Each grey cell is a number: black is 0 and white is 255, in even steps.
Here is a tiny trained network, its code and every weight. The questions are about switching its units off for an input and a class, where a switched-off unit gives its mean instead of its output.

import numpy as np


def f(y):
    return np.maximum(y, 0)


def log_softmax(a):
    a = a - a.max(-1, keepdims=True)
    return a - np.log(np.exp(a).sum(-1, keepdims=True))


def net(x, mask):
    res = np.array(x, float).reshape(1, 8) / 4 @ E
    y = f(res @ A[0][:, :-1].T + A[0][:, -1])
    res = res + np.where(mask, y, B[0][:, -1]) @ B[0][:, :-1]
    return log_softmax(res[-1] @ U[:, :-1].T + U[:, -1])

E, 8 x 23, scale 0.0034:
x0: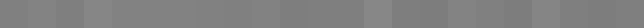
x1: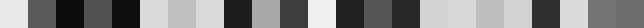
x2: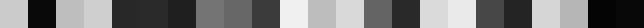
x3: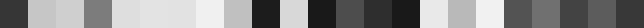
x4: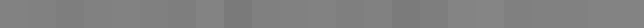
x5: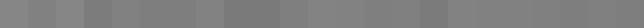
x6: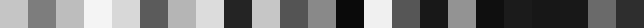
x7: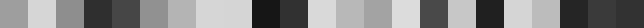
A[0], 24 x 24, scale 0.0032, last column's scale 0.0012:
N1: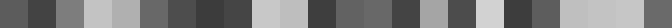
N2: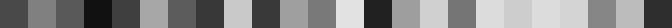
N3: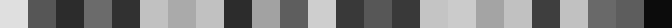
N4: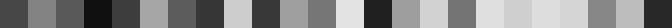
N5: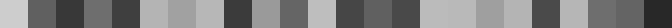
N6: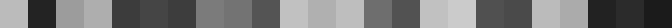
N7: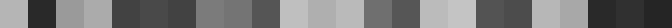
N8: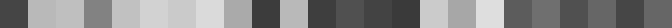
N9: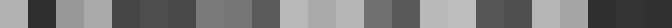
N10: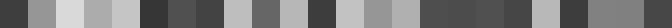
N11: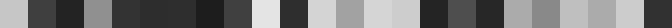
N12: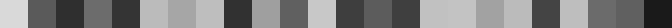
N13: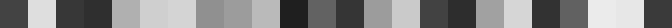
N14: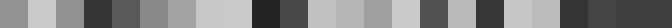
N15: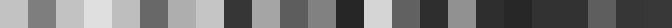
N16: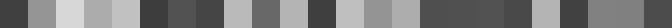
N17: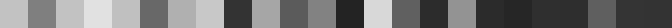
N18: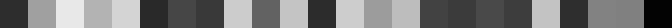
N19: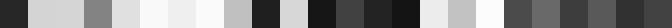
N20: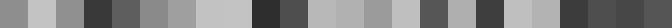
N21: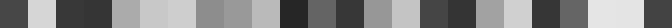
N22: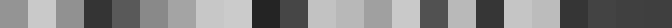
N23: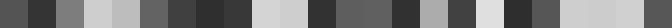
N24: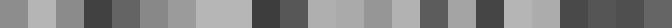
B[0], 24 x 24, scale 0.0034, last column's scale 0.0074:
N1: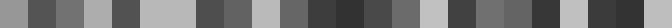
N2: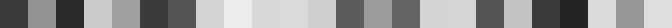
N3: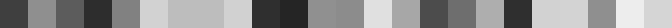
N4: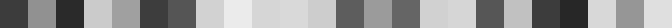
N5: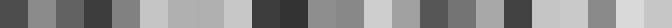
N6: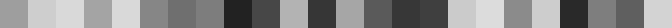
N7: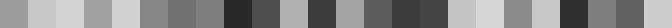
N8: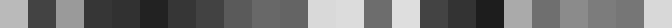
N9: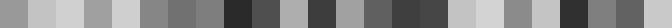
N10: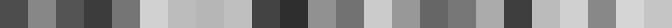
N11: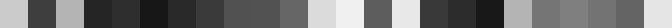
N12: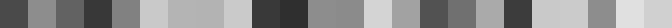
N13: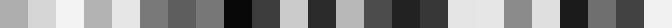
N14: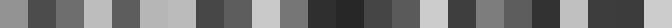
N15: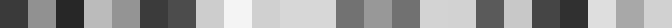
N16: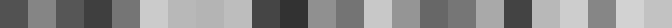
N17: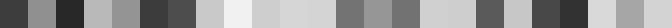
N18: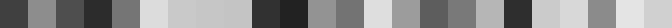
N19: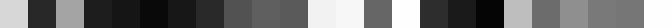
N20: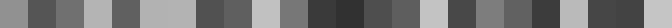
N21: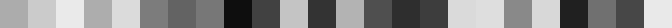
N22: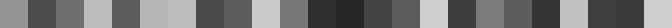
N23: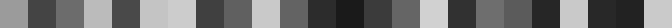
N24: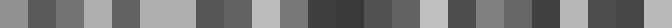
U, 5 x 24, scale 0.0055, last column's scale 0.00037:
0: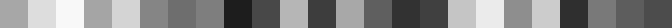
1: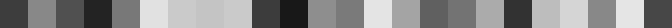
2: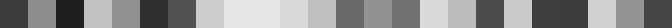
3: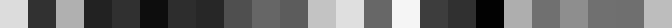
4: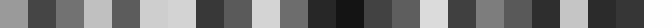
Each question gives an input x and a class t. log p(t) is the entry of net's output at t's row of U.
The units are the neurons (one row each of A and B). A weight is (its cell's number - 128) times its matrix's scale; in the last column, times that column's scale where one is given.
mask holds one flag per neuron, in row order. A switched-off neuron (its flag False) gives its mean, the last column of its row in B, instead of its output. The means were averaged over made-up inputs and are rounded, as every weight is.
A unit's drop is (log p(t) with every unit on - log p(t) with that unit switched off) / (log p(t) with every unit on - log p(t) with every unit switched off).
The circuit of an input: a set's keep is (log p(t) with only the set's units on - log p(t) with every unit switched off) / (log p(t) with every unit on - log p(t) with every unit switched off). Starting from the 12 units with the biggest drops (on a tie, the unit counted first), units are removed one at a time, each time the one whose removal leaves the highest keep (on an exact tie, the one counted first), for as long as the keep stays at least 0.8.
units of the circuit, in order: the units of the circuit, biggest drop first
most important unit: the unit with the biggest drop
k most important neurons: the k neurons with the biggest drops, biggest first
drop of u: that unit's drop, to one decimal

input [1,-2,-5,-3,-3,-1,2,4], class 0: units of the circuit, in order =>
N13
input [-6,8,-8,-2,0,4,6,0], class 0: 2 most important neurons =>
N13; N21
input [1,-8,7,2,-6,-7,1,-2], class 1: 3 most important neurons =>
N18; N10; N16
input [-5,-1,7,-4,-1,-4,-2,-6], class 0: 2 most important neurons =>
N6; N7
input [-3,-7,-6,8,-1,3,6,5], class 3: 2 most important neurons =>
N19; N8
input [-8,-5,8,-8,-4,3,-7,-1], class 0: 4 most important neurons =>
N6; N7; N9; N19
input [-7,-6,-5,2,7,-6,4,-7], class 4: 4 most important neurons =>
N23; N1; N3; N12
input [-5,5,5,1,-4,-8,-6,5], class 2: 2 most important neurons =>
N2; N4
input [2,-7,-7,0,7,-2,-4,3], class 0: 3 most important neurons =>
N13; N21; N3
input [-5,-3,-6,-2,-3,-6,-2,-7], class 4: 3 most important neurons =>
N23; N1; N6
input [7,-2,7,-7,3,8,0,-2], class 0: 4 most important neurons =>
N6; N19; N7; N9
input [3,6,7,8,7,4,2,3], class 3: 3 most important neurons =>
N19; N8; N13
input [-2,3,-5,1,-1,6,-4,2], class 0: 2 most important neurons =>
N13; N21
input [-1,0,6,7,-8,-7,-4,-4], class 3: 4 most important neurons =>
N19; N8; N13; N21
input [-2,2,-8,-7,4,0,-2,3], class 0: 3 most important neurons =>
N13; N21; N19
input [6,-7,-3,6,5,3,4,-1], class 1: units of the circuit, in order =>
N18
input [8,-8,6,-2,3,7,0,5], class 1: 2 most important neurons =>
N18; N10
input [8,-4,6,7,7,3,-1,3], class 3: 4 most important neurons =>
N19; N8; N13; N21
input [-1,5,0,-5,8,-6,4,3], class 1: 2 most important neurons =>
N19; N3
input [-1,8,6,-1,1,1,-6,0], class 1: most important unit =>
N3
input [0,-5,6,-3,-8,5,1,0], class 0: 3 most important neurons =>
N6; N7; N9
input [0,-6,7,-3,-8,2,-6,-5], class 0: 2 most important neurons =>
N6; N7
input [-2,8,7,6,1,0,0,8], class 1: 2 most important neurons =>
N3; N12
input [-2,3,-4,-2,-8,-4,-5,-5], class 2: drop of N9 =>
0.2
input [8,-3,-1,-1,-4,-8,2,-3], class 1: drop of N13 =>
0.1
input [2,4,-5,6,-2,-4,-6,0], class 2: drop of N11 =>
0.3
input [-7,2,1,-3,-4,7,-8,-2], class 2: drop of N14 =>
0.0
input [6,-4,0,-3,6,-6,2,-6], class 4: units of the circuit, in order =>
N23
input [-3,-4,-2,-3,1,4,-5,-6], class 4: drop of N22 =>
-0.1
